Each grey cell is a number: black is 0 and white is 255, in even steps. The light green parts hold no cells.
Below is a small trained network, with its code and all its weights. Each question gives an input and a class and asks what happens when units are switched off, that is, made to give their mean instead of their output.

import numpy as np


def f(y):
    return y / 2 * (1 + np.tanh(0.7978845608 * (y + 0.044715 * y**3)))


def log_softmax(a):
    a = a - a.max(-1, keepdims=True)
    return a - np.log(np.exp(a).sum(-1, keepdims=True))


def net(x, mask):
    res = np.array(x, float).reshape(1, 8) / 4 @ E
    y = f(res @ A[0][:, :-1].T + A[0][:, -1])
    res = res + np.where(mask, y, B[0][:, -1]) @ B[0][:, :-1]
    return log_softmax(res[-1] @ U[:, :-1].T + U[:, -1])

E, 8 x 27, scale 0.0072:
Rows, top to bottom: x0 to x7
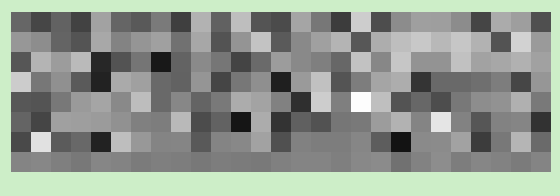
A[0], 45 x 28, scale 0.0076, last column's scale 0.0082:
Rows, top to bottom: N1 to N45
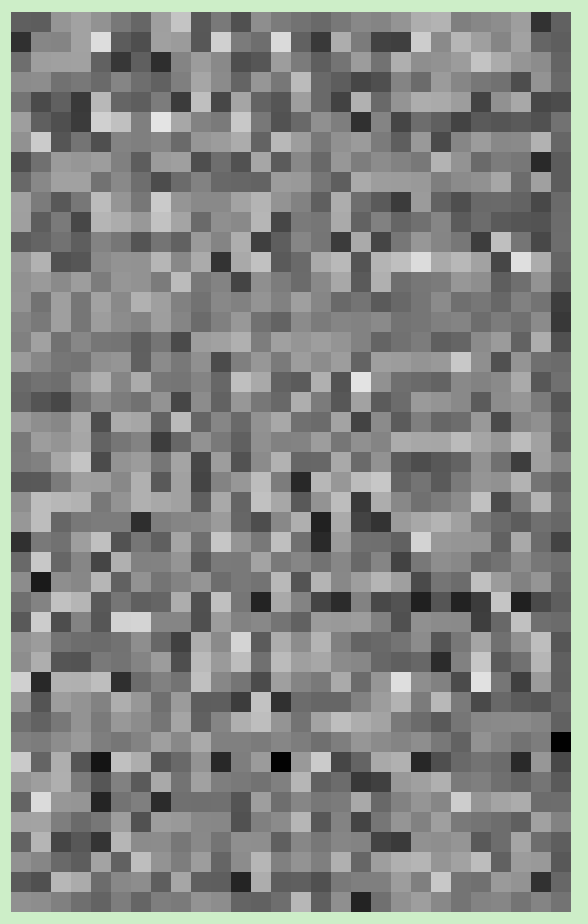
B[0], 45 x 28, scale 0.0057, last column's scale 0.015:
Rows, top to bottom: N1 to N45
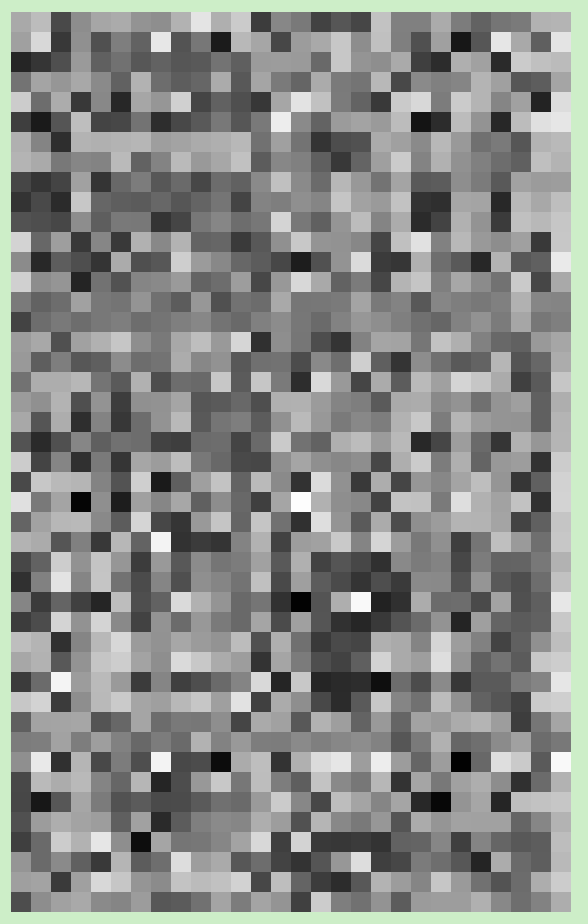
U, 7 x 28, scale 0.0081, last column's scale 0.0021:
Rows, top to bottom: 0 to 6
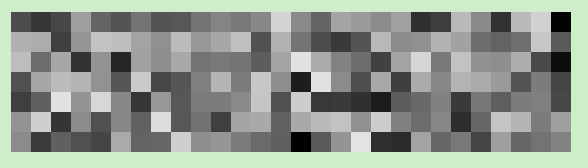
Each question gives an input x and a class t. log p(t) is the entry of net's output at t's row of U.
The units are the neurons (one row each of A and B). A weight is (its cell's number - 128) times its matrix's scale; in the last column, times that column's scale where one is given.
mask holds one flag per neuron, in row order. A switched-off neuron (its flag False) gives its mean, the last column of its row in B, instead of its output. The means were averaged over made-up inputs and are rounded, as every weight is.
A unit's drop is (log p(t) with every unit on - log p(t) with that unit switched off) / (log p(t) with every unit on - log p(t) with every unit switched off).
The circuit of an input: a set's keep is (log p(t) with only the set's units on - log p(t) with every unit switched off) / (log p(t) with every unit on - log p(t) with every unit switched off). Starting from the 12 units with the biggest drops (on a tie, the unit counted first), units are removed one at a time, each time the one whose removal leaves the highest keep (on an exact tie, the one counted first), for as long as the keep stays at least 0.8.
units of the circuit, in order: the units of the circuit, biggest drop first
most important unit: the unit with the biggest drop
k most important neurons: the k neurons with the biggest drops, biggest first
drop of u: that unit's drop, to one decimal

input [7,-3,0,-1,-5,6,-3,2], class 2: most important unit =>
N5
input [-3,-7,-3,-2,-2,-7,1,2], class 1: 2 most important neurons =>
N33, N7
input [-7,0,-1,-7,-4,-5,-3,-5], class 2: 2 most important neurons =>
N25, N38
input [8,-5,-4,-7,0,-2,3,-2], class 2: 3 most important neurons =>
N12, N5, N38
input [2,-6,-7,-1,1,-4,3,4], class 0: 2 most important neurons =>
N6, N10
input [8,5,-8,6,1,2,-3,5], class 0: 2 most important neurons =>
N6, N11
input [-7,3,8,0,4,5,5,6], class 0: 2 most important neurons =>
N40, N22
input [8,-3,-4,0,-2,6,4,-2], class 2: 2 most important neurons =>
N5, N12
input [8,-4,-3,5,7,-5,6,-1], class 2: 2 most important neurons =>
N12, N5
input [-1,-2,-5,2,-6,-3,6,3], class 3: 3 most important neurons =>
N34, N26, N39
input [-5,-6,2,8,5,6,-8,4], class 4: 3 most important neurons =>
N34, N29, N2
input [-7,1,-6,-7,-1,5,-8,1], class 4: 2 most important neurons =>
N34, N29
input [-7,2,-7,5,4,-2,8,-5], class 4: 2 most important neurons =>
N31, N42
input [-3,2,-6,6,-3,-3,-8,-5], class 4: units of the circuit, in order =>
N34
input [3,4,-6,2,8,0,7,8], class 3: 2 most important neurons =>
N19, N24
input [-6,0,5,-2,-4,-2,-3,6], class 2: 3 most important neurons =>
N25, N6, N23
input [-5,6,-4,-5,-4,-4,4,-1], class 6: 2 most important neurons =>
N13, N38
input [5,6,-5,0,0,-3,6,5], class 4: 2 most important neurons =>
N42, N30
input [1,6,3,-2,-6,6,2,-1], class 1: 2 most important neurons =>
N44, N35
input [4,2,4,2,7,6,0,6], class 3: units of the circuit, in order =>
N24
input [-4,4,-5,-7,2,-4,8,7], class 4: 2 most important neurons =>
N31, N42
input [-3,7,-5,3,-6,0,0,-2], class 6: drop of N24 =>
0.2
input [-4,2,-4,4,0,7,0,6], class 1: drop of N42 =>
0.0
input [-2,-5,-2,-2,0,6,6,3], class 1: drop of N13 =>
0.1
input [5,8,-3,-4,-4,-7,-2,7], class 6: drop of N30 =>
-0.1
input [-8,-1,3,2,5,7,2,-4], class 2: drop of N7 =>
0.1
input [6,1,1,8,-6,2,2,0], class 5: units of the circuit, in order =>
N38
